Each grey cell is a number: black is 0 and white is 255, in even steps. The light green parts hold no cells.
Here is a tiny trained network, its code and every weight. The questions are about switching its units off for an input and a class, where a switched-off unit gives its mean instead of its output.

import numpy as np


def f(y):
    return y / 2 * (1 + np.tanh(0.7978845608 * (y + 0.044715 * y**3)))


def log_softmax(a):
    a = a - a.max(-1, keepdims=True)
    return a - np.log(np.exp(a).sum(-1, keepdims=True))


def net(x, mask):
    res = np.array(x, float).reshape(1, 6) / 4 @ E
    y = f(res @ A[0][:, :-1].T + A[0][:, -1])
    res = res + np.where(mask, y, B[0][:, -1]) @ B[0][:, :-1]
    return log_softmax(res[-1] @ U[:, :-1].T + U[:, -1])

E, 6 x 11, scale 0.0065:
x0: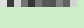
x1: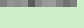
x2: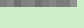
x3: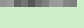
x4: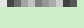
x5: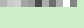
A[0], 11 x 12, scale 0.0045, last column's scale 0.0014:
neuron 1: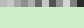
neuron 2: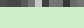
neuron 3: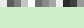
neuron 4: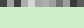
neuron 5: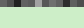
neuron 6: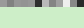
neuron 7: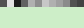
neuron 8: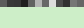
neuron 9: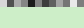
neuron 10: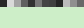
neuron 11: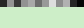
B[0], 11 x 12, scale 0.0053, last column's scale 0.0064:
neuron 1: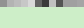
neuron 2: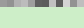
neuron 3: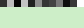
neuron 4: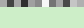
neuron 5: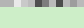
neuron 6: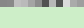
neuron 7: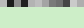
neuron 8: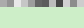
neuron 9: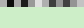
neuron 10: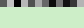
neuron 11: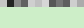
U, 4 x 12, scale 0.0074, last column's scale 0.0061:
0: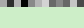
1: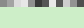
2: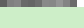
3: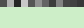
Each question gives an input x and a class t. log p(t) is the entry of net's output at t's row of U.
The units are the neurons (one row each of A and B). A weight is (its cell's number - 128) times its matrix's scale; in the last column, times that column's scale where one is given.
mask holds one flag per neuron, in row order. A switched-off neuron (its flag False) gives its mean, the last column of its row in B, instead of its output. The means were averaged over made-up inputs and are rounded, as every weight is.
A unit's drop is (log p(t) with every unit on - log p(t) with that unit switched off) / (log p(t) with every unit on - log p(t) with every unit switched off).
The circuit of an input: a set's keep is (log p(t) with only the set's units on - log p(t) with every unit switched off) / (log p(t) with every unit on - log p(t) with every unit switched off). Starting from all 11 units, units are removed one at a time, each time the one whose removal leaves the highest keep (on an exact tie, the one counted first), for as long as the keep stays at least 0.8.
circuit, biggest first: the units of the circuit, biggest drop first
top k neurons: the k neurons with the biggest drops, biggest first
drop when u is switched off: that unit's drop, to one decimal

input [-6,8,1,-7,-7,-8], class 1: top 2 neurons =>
(neuron 8; neuron 5)
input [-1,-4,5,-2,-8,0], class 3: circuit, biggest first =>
(neuron 10)
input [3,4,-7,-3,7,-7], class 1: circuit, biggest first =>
(neuron 8; neuron 5)
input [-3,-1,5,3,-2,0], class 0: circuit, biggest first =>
(neuron 3; neuron 7)
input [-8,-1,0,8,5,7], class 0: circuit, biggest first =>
(neuron 7; neuron 11)
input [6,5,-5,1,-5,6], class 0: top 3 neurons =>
(neuron 9; neuron 3; neuron 8)
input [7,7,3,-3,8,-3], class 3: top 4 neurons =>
(neuron 3; neuron 4; neuron 7; neuron 11)
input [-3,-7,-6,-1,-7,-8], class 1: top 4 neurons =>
(neuron 8; neuron 5; neuron 2; neuron 3)
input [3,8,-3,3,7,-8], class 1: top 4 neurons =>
(neuron 8; neuron 5; neuron 2; neuron 10)
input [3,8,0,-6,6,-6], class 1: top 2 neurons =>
(neuron 8; neuron 5)
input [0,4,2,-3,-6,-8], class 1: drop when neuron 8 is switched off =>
0.2
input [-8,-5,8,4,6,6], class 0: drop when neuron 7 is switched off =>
0.4
